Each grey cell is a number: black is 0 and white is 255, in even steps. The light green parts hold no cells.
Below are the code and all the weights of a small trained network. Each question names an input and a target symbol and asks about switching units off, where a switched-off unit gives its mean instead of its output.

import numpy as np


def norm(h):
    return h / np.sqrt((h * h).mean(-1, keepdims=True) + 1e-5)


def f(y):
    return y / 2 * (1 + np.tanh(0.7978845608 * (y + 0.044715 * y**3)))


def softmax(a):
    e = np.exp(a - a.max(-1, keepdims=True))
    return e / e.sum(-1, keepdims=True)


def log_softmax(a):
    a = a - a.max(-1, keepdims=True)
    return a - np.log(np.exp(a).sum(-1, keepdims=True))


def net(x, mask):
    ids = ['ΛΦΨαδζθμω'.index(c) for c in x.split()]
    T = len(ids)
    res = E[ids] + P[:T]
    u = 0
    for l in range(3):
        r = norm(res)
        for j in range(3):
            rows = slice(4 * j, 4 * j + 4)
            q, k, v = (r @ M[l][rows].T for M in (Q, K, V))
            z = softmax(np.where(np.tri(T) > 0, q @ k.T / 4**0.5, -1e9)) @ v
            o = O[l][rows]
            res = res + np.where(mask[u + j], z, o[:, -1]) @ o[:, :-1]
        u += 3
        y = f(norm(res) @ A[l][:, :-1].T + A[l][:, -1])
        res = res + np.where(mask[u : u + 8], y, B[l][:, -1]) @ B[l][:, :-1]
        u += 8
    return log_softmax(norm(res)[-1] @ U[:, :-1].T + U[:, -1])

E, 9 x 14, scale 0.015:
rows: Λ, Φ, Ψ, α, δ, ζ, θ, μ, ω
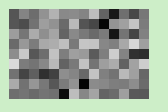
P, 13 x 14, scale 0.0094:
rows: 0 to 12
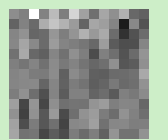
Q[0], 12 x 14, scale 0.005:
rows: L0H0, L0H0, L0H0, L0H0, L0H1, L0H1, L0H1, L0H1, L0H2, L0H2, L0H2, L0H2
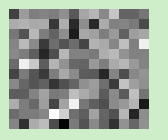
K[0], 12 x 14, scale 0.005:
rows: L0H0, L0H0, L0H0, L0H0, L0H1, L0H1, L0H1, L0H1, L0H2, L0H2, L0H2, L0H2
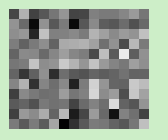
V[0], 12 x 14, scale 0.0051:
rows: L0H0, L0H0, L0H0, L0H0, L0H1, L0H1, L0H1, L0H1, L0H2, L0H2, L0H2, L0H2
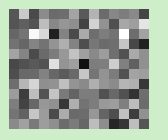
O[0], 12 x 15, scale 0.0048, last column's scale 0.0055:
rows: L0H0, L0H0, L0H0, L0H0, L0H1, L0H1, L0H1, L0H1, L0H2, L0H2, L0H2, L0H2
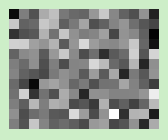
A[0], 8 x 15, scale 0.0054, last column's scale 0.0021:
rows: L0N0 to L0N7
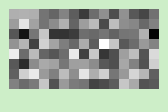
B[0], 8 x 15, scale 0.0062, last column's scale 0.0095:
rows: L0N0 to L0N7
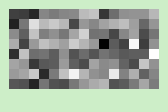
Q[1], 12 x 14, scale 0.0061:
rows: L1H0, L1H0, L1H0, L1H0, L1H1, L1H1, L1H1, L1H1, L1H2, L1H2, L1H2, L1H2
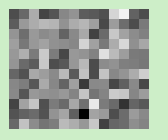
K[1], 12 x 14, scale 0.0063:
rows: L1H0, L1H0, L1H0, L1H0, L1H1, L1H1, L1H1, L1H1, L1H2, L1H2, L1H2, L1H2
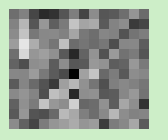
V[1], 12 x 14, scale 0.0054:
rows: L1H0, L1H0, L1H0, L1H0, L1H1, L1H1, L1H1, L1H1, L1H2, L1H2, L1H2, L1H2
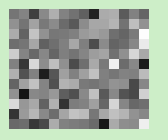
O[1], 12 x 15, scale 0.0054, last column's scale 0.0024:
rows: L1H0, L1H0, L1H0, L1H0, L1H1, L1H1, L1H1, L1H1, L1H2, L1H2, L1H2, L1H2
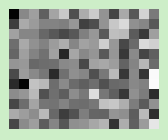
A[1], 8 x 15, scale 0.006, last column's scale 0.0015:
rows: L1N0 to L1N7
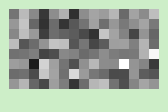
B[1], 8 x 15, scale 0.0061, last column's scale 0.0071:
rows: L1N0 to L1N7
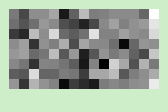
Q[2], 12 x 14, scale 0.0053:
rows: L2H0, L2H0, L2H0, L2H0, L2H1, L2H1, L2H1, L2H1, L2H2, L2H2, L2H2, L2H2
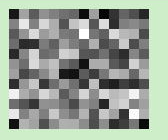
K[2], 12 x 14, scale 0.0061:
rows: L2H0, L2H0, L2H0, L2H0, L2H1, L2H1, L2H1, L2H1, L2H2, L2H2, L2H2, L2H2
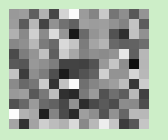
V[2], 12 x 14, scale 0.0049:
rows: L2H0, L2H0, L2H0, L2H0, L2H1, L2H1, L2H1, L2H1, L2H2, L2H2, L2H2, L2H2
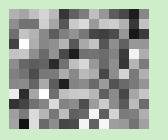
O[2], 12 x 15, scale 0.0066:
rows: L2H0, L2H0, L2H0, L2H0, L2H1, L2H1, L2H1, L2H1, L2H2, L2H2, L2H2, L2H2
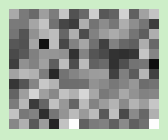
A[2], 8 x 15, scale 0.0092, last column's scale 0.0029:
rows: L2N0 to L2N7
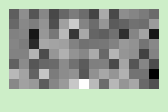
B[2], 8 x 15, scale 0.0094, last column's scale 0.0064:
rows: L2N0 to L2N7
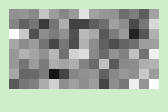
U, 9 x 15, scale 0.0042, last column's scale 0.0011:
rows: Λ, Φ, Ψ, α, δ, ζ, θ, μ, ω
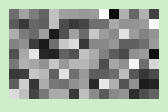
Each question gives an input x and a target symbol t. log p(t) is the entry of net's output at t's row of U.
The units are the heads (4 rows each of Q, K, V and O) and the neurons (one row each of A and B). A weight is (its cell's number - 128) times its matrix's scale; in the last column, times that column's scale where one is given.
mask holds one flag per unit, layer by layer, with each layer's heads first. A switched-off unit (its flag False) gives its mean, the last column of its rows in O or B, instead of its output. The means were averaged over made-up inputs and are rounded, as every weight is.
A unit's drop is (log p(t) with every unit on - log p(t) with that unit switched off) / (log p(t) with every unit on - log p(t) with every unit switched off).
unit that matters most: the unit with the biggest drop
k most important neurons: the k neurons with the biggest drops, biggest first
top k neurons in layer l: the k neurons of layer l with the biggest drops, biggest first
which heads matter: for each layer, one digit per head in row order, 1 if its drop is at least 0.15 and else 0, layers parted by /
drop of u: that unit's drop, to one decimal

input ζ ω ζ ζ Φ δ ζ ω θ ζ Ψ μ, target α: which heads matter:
000 / 000 / 000
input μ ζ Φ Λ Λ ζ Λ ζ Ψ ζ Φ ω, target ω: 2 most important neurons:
L2N2, L0N4
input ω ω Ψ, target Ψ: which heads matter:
000 / 000 / 010
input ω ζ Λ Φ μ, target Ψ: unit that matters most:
L2H1
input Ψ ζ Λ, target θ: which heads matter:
111 / 001 / 000
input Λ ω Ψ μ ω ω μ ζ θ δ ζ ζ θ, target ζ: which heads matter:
111 / 000 / 001
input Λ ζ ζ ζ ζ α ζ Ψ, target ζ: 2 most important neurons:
L1N6, L0N5
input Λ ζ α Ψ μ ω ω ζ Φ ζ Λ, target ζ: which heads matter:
111 / 000 / 001
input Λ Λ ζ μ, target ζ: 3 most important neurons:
L0N5, L1N6, L1N7
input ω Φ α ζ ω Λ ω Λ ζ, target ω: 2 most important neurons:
L0N3, L2N2
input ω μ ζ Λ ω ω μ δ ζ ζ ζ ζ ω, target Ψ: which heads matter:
000 / 000 / 110
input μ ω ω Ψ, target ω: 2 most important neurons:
L2N2, L1N3
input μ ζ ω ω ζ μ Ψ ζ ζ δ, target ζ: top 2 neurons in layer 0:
L0N3, L0N5
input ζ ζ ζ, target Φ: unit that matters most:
L0H0
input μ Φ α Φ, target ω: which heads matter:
100 / 001 / 000
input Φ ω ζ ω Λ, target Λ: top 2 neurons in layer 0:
L0N5, L0N7
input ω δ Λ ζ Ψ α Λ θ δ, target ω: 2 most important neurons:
L1N5, L2N2
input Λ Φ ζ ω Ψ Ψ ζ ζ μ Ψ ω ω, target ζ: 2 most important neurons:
L1N6, L2N7
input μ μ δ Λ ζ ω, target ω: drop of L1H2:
1.0
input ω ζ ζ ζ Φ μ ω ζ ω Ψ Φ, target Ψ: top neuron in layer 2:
L2N6
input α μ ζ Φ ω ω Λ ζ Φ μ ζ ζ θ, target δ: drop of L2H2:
0.2
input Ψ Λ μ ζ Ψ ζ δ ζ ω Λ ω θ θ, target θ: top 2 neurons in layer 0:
L0N6, L0N4
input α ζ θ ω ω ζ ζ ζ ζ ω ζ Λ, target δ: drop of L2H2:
0.2
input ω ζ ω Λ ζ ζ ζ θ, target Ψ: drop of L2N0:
0.0
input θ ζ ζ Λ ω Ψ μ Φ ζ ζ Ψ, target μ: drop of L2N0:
0.1
